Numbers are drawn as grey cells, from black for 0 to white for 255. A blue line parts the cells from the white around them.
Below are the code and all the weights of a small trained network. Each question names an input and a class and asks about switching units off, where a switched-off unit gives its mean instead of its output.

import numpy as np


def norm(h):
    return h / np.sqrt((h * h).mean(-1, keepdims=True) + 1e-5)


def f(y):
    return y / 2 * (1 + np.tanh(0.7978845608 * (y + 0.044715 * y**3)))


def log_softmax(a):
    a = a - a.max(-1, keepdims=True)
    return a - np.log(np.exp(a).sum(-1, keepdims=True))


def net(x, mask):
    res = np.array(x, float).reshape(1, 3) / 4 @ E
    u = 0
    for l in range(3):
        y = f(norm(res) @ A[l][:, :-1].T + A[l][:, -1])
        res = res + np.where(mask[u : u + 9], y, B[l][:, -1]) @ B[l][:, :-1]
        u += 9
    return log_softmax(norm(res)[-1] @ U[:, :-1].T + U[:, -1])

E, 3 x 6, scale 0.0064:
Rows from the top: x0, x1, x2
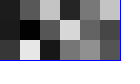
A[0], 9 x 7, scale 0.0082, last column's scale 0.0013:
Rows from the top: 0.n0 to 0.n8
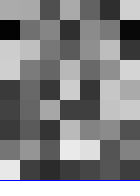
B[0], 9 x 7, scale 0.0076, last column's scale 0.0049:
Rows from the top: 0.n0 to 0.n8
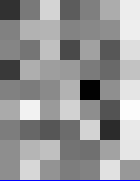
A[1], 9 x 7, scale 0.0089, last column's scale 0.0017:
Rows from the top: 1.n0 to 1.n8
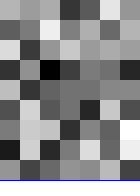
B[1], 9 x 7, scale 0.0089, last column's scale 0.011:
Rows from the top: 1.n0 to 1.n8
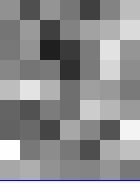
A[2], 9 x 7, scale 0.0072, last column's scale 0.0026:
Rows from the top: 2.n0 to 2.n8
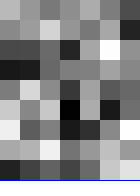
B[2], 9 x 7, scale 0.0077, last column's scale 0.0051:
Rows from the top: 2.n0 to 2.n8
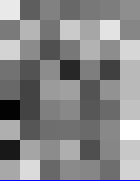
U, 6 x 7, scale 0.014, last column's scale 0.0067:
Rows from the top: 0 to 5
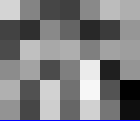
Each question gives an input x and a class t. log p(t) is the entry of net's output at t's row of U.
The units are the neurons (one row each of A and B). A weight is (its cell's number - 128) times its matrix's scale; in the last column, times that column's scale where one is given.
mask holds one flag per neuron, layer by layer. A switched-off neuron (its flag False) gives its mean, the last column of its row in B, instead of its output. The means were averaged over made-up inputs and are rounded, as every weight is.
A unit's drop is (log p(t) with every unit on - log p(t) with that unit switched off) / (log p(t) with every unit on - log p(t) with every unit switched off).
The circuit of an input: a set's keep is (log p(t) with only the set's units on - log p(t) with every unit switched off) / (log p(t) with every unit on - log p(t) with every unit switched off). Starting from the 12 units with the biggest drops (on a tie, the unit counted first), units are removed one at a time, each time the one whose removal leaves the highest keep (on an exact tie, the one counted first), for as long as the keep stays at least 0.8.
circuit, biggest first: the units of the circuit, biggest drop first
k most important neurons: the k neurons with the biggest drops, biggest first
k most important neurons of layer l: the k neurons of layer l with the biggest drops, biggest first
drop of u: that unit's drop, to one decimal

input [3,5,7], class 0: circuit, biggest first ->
1.n7
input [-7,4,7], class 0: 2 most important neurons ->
1.n7, 0.n6
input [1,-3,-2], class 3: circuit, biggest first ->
1.n6, 1.n7
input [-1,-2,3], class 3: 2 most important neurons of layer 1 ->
1.n6, 1.n2
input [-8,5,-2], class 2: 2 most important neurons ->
0.n7, 1.n6
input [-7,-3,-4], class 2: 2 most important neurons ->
0.n3, 0.n8
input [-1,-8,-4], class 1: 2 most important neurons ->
0.n2, 2.n5
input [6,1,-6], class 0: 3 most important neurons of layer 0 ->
0.n3, 0.n7, 0.n0
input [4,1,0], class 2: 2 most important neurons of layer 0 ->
0.n5, 0.n1
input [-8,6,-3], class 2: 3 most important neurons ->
0.n7, 0.n8, 1.n6
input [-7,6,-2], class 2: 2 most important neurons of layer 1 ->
1.n6, 1.n0
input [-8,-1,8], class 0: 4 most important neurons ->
1.n7, 0.n5, 0.n1, 0.n4
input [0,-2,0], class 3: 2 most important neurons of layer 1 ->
1.n6, 1.n1
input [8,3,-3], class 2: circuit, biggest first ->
0.n5
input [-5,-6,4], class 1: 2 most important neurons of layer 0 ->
0.n2, 0.n5
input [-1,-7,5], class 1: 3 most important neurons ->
0.n2, 2.n5, 1.n2
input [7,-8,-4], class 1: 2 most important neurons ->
2.n5, 0.n0
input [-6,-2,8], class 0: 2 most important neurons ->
1.n7, 0.n5
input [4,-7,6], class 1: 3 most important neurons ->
0.n2, 2.n5, 1.n2
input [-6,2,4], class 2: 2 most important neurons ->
0.n7, 0.n0
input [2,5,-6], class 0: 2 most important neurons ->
1.n2, 1.n6
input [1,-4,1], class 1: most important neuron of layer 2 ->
2.n5
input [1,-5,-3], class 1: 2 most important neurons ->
0.n2, 2.n5
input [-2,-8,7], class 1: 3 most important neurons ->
0.n2, 2.n5, 1.n1
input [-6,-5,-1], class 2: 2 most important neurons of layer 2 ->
2.n3, 2.n6
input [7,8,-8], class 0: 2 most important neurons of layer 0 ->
0.n3, 0.n0
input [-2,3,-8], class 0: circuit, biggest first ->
1.n2
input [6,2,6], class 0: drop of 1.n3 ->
0.1
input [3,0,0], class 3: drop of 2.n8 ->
-0.1
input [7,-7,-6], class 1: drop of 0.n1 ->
0.2
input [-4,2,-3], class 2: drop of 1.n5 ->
-0.1
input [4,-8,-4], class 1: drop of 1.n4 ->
0.0
